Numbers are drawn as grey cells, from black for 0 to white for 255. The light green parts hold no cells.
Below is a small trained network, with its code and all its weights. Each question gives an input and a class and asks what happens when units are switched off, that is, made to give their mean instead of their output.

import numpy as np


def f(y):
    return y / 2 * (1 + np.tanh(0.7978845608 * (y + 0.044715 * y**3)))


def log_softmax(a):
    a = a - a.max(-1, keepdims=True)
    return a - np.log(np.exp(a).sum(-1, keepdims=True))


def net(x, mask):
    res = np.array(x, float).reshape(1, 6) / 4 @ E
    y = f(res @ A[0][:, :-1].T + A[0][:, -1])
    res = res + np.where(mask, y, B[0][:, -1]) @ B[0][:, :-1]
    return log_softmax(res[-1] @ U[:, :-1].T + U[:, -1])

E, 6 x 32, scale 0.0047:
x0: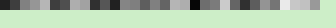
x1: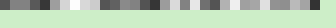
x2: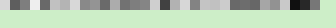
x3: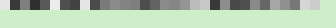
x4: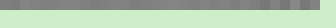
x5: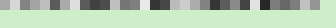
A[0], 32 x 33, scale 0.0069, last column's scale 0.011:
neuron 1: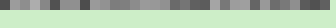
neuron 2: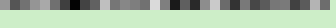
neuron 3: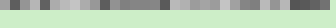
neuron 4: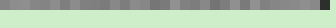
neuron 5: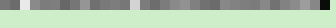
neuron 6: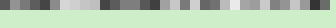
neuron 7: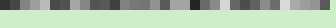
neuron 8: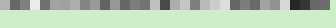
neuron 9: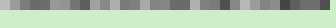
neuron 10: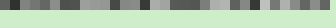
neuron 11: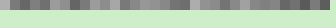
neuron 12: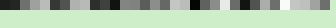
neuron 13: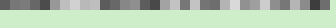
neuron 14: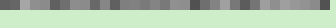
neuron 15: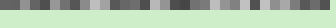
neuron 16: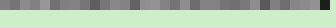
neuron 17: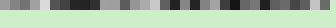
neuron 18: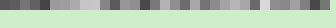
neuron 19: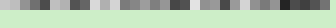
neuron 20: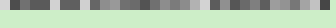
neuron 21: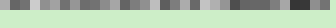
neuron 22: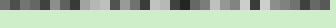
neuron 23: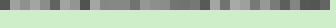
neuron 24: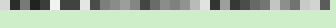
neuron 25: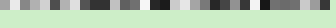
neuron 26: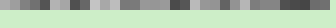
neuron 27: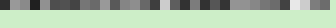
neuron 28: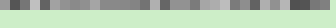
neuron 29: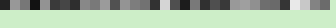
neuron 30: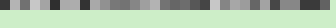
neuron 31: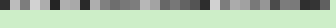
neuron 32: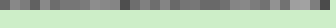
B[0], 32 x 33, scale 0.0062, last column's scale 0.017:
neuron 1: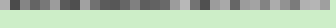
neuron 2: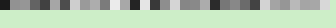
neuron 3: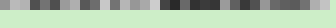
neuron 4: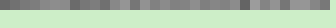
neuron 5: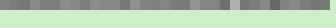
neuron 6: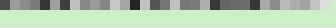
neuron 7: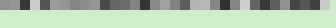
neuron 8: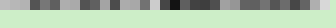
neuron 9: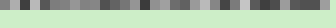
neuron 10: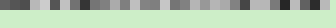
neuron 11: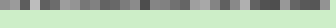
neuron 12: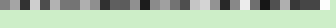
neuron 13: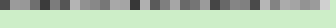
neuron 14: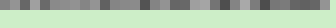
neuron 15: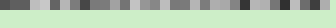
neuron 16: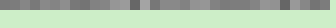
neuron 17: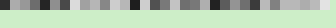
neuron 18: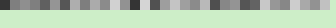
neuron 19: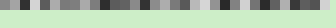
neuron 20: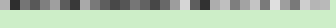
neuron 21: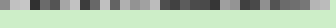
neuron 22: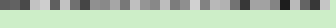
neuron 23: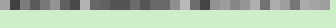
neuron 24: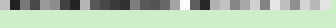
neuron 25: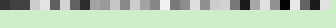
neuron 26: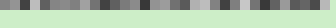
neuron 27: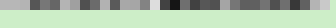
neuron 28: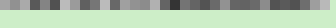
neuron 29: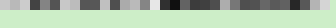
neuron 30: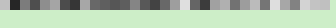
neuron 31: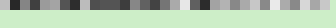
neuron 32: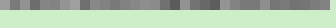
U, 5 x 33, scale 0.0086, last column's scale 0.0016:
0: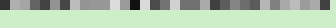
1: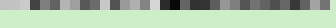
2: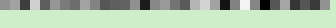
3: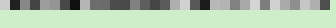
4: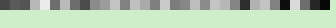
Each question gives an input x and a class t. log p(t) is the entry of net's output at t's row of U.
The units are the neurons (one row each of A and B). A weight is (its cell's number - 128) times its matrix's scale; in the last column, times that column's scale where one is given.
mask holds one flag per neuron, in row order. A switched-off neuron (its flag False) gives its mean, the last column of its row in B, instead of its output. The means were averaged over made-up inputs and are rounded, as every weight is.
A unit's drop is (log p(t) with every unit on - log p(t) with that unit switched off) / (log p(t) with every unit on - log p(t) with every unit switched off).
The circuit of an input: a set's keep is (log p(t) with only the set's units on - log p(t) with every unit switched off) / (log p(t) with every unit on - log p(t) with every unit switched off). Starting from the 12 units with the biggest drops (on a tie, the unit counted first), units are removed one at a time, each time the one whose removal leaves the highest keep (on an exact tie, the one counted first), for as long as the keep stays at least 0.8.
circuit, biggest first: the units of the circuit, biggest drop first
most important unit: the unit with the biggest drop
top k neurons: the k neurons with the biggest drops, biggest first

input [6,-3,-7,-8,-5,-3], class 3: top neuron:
neuron 31
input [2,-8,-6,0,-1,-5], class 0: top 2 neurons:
neuron 2; neuron 17
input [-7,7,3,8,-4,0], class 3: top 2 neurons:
neuron 24; neuron 20
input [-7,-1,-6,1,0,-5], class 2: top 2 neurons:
neuron 19; neuron 26
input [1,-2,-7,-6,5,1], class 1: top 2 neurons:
neuron 29; neuron 27
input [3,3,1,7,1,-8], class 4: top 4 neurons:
neuron 10; neuron 22; neuron 15; neuron 31
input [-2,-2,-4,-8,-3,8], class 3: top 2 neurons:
neuron 31; neuron 30
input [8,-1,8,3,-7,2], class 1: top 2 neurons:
neuron 8; neuron 21
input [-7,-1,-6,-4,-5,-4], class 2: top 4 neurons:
neuron 19; neuron 26; neuron 8; neuron 3
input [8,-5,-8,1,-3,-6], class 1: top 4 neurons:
neuron 29; neuron 27; neuron 19; neuron 26
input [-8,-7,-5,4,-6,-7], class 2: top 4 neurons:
neuron 19; neuron 26; neuron 25; neuron 6
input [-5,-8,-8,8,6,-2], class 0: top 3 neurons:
neuron 2; neuron 17; neuron 8
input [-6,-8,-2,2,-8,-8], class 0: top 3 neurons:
neuron 2; neuron 17; neuron 25
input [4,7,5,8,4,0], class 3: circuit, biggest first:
neuron 24
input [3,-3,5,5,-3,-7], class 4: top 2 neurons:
neuron 10; neuron 22
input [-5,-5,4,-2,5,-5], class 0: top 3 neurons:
neuron 2; neuron 12; neuron 17
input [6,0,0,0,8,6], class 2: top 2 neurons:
neuron 12; neuron 7
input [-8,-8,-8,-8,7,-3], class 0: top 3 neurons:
neuron 2; neuron 17; neuron 12
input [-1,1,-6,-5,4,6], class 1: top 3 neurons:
neuron 29; neuron 27; neuron 22
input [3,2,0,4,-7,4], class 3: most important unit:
neuron 22
